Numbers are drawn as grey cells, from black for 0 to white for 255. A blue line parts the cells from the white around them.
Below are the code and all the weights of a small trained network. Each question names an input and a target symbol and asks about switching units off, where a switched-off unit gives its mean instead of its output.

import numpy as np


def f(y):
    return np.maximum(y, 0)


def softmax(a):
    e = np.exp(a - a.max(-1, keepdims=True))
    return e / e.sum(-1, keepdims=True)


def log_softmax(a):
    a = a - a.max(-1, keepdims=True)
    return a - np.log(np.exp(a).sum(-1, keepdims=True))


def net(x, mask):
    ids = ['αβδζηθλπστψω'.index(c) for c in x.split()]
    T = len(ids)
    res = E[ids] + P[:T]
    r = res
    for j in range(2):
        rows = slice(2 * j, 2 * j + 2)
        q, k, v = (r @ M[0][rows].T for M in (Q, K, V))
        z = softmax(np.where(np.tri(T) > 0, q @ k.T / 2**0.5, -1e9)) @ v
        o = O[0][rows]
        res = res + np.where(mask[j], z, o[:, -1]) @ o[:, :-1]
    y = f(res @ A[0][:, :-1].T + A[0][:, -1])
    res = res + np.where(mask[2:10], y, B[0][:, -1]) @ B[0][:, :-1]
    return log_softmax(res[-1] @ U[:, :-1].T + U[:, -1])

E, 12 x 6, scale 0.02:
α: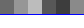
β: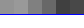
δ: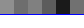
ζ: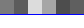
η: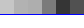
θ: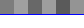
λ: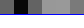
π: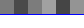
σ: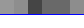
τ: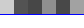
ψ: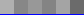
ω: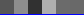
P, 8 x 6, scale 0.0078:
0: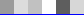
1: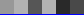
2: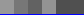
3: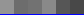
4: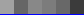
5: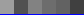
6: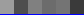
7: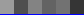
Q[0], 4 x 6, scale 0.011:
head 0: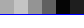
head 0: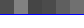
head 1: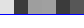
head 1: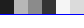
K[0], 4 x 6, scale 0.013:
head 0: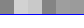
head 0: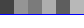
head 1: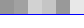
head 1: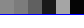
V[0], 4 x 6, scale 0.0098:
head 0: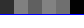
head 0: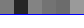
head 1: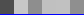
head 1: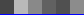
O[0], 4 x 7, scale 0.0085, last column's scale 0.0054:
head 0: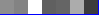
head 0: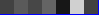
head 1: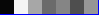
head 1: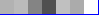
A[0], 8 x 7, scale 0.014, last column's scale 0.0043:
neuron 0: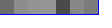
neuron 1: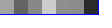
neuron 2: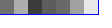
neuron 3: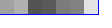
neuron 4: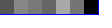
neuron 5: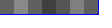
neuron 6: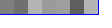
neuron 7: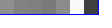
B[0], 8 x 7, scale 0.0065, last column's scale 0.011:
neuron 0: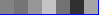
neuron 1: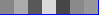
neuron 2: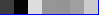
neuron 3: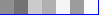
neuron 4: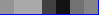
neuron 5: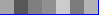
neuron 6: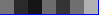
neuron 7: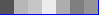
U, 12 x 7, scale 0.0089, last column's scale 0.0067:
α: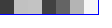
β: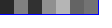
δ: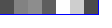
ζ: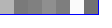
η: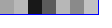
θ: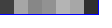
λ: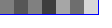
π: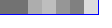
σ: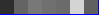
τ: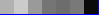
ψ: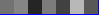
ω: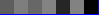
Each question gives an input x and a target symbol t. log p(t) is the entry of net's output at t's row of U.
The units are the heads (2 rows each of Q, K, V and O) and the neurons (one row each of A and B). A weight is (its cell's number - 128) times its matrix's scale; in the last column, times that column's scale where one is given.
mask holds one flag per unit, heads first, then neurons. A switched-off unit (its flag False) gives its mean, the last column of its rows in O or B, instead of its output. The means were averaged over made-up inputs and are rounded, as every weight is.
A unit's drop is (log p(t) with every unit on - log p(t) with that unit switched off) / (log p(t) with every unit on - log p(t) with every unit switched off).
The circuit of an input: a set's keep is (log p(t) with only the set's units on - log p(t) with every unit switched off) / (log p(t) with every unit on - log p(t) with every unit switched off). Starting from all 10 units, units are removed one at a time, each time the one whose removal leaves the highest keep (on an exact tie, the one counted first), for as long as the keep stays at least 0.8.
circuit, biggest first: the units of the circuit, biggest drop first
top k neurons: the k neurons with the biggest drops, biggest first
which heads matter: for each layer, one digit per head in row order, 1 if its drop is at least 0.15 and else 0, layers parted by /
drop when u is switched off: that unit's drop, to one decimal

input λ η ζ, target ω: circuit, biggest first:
(neuron 6; neuron 3; head 1)
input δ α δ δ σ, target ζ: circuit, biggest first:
(head 1)
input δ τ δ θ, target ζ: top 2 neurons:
(neuron 0; neuron 1)
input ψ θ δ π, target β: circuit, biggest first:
(head 1; head 0; neuron 3)
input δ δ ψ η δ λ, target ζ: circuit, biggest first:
(head 1; head 0)
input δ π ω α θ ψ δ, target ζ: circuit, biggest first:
(head 1; head 0)
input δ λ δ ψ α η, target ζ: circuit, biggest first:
(head 1; head 0)
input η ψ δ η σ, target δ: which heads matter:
00
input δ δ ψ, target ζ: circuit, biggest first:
(head 1; neuron 1)
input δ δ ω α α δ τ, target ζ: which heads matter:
01
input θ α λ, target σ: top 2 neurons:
(neuron 3; neuron 2)
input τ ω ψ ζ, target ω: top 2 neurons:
(neuron 3; neuron 6)
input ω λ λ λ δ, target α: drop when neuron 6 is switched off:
-0.1
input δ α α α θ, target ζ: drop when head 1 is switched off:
0.9
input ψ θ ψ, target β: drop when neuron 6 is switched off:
0.2
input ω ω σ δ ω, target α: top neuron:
(neuron 4)
